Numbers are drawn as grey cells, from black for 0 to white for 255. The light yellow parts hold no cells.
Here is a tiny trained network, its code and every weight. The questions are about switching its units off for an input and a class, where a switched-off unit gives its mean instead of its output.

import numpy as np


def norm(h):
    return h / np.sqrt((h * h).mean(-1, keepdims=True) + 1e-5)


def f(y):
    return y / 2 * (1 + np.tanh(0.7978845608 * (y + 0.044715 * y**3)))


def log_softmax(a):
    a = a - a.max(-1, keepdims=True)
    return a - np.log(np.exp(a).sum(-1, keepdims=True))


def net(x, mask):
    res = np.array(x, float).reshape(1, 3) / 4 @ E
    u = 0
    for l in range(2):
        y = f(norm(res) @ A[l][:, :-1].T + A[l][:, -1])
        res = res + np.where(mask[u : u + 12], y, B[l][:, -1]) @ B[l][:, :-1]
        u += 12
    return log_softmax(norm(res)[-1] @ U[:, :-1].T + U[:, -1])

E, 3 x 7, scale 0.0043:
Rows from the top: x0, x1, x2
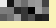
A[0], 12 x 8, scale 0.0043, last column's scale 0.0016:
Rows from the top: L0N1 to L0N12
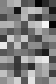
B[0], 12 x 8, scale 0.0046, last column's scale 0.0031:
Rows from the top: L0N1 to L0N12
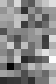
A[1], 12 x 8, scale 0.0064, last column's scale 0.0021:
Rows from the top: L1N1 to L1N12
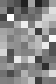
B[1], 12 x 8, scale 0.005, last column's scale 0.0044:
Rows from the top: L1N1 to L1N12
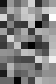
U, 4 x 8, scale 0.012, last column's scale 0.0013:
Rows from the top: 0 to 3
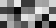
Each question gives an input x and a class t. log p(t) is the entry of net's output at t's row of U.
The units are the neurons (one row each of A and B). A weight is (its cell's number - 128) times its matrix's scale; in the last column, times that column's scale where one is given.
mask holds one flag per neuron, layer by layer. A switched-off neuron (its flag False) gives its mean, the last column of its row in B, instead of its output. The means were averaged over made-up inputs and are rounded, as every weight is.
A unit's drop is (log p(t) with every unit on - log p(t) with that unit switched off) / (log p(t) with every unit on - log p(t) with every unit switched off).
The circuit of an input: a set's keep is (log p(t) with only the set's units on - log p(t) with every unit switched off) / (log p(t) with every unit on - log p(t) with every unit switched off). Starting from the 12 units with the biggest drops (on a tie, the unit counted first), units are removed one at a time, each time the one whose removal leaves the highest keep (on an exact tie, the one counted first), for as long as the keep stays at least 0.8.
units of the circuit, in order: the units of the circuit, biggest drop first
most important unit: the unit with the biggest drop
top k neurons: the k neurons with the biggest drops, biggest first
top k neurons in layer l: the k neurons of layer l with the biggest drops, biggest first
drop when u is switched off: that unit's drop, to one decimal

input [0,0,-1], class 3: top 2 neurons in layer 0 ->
(L0N1 L0N8)
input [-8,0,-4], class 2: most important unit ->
L1N3
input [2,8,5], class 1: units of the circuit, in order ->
(L0N10 L0N9)
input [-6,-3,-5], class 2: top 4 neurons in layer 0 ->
(L0N1 L0N8 L0N10 L0N6)
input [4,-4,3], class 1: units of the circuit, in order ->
(L1N9 L0N9)
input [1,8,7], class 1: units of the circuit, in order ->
(L0N10 L0N9)
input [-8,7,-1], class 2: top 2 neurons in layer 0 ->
(L0N12 L0N8)
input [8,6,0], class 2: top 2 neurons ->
(L1N8 L1N9)
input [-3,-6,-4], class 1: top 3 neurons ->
(L0N1 L1N12 L0N8)
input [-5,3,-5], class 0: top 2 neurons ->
(L0N9 L1N7)
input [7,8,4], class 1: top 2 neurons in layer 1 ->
(L1N3 L1N2)
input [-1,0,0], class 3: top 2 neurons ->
(L1N3 L1N10)
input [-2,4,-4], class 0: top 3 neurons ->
(L0N12 L0N9 L1N4)
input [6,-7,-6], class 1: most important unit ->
L1N9
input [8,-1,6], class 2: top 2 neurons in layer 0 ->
(L0N7 L0N9)
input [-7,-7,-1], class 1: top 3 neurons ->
(L1N12 L1N9 L0N7)
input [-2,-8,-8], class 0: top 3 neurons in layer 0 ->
(L0N9 L0N4 L0N10)
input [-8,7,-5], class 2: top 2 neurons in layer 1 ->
(L1N3 L1N9)
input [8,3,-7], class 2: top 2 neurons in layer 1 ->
(L1N8 L1N9)
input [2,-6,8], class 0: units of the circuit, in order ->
(L0N1)
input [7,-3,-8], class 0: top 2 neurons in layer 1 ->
(L1N7 L1N3)
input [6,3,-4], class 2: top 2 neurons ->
(L1N8 L0N1)
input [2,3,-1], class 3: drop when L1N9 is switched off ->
0.3
